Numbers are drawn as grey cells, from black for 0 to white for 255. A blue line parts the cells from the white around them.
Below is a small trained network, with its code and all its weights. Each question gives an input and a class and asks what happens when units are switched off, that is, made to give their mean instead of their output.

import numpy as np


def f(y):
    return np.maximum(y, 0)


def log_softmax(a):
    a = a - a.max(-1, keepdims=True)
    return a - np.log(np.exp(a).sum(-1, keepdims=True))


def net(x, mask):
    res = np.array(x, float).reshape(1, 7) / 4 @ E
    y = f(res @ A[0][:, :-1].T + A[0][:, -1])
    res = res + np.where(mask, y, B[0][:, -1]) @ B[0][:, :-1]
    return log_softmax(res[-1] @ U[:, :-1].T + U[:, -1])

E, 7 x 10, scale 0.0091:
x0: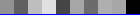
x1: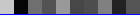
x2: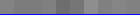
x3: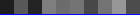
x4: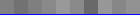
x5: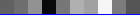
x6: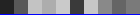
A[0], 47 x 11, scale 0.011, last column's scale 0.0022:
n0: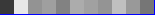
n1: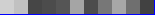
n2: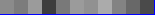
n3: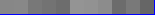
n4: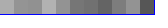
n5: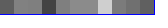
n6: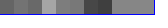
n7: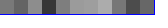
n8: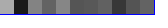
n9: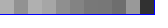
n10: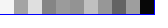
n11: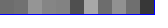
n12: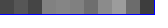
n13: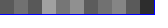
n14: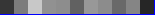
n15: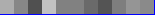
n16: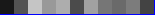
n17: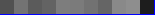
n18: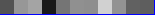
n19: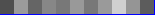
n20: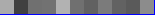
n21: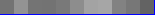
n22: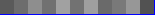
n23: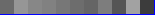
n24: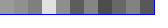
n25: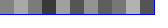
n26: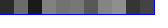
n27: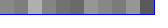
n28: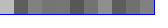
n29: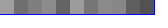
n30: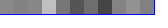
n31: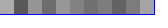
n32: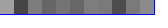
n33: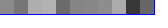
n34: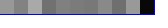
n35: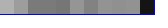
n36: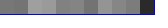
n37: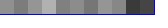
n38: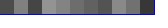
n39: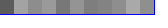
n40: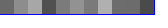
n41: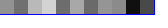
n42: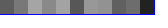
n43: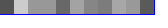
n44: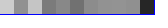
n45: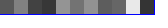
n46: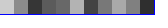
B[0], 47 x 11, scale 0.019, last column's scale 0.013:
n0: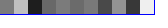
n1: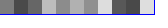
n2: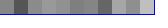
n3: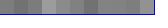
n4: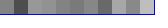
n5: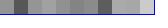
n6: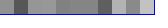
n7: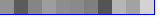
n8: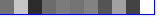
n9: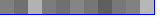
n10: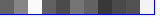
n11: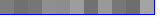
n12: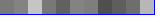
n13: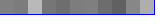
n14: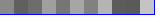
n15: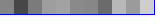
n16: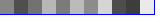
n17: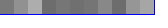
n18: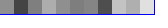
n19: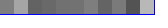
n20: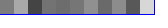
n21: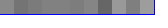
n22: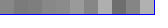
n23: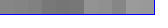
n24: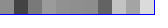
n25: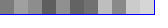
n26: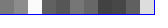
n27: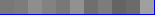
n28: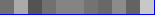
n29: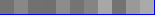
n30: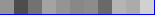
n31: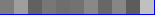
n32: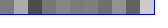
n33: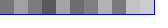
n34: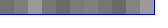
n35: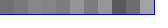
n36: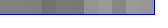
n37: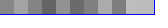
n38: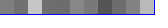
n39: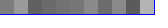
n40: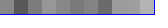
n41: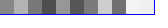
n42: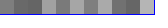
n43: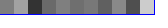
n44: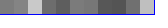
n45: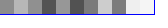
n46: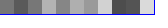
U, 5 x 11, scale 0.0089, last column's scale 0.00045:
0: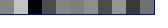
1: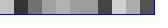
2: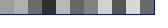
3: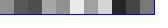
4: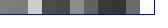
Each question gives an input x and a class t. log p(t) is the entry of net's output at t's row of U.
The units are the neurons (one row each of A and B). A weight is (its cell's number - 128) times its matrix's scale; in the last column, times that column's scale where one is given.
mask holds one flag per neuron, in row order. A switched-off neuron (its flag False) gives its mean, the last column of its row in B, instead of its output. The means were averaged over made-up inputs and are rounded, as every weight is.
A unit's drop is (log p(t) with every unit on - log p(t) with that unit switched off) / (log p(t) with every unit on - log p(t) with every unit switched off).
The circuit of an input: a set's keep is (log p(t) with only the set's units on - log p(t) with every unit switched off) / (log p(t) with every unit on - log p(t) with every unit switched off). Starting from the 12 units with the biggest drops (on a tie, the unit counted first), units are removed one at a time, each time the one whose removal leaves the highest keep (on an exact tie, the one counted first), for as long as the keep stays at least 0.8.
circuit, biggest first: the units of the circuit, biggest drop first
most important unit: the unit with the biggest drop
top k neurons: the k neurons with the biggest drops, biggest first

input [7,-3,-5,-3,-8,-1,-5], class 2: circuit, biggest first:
n41
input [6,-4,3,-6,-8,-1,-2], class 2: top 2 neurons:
n41; n33
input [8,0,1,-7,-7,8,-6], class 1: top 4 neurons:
n18; n7; n2; n45
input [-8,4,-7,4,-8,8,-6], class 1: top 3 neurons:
n18; n7; n5
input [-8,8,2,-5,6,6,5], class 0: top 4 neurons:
n8; n20; n41; n32
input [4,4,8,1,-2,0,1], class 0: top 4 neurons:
n45; n8; n25; n20
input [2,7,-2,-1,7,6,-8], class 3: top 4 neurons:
n46; n1; n0; n43
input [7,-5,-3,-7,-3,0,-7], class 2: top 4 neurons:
n41; n33; n16; n37
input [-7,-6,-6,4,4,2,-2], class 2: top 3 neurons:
n45; n8; n25
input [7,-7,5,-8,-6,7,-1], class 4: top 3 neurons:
n10; n44; n8
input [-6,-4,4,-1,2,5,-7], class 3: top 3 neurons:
n1; n46; n41
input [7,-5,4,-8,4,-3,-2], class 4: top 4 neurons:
n10; n44; n45; n9
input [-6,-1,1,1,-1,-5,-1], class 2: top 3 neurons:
n45; n25; n18
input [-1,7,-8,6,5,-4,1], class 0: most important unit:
n8
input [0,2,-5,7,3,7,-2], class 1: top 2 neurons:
n18; n10
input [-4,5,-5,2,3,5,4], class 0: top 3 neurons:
n8; n20; n24
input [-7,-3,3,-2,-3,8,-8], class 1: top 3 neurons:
n18; n5; n16
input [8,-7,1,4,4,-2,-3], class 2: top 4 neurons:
n41; n33; n8; n37
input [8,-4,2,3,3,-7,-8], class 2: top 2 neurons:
n41; n33
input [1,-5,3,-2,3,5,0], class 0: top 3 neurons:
n0; n43; n24
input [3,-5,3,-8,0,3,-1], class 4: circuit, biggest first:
n10
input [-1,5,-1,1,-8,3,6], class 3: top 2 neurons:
n16; n0
